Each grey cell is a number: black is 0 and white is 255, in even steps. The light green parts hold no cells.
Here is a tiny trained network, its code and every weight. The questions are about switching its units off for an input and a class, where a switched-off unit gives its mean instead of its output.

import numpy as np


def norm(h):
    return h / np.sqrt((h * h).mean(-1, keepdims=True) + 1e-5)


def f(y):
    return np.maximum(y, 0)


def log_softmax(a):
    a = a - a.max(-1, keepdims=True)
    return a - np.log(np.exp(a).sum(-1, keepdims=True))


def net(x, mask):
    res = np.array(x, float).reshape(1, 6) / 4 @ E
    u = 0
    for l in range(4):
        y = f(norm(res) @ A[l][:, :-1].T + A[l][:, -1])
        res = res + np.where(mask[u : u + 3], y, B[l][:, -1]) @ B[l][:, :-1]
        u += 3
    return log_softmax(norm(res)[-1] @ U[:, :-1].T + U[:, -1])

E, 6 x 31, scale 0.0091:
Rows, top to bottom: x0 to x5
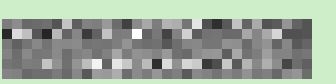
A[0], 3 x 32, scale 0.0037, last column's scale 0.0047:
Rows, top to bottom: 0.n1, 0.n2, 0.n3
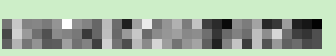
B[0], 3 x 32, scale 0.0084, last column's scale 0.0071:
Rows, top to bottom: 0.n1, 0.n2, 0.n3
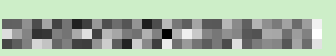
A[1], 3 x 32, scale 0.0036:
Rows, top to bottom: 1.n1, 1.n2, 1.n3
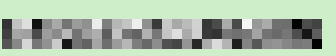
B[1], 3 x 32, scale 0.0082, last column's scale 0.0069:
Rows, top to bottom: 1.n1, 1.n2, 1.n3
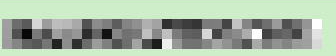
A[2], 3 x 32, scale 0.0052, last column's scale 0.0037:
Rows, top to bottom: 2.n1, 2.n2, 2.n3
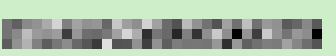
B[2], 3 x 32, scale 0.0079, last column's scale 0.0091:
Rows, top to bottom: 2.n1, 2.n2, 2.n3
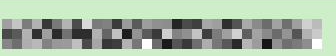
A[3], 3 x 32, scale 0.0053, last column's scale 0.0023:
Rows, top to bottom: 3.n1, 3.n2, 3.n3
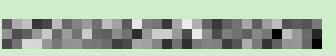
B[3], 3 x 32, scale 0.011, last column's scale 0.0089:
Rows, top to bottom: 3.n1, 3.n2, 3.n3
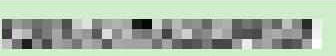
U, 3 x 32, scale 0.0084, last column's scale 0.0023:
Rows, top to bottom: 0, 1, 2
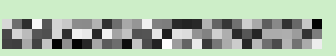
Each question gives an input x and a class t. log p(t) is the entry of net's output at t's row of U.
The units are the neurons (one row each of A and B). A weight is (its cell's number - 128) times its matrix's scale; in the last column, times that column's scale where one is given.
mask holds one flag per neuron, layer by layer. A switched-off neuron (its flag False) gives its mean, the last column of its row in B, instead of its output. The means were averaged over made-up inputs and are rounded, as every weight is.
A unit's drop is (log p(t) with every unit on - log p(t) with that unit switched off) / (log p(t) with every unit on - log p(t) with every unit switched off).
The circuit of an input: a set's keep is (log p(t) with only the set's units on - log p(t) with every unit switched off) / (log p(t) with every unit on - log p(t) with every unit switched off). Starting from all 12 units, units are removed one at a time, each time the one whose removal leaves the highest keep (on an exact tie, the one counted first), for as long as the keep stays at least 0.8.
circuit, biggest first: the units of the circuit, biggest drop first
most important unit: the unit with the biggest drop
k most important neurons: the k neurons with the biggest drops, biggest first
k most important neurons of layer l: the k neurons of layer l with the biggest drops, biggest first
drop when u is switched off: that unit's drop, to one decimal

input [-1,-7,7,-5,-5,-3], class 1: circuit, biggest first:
3.n2
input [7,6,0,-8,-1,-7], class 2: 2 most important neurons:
0.n1, 0.n3
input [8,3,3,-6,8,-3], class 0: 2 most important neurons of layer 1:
1.n1, 1.n2
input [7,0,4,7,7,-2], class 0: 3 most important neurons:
1.n1, 1.n2, 2.n2
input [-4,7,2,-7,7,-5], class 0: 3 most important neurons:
1.n1, 2.n1, 3.n2
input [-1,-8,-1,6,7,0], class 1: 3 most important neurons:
3.n2, 2.n3, 3.n3
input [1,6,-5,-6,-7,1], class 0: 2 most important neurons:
2.n3, 3.n3
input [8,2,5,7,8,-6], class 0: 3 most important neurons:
1.n1, 1.n2, 2.n2
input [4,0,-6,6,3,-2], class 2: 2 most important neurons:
0.n1, 2.n3
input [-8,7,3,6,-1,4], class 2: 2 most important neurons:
2.n2, 1.n3
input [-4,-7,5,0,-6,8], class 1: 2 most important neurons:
3.n2, 0.n3
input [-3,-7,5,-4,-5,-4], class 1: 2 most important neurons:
2.n3, 3.n2
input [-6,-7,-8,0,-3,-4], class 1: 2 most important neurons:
2.n3, 3.n2
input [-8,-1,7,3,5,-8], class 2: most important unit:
2.n2
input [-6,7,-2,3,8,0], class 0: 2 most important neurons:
1.n1, 2.n1
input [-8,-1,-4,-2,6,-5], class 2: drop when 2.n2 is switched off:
0.4
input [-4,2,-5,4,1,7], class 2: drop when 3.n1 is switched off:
0.0
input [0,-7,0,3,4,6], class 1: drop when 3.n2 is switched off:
0.9
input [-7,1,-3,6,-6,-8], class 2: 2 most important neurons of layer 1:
1.n1, 1.n3
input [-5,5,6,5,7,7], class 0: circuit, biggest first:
1.n1
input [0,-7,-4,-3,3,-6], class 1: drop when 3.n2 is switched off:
0.5
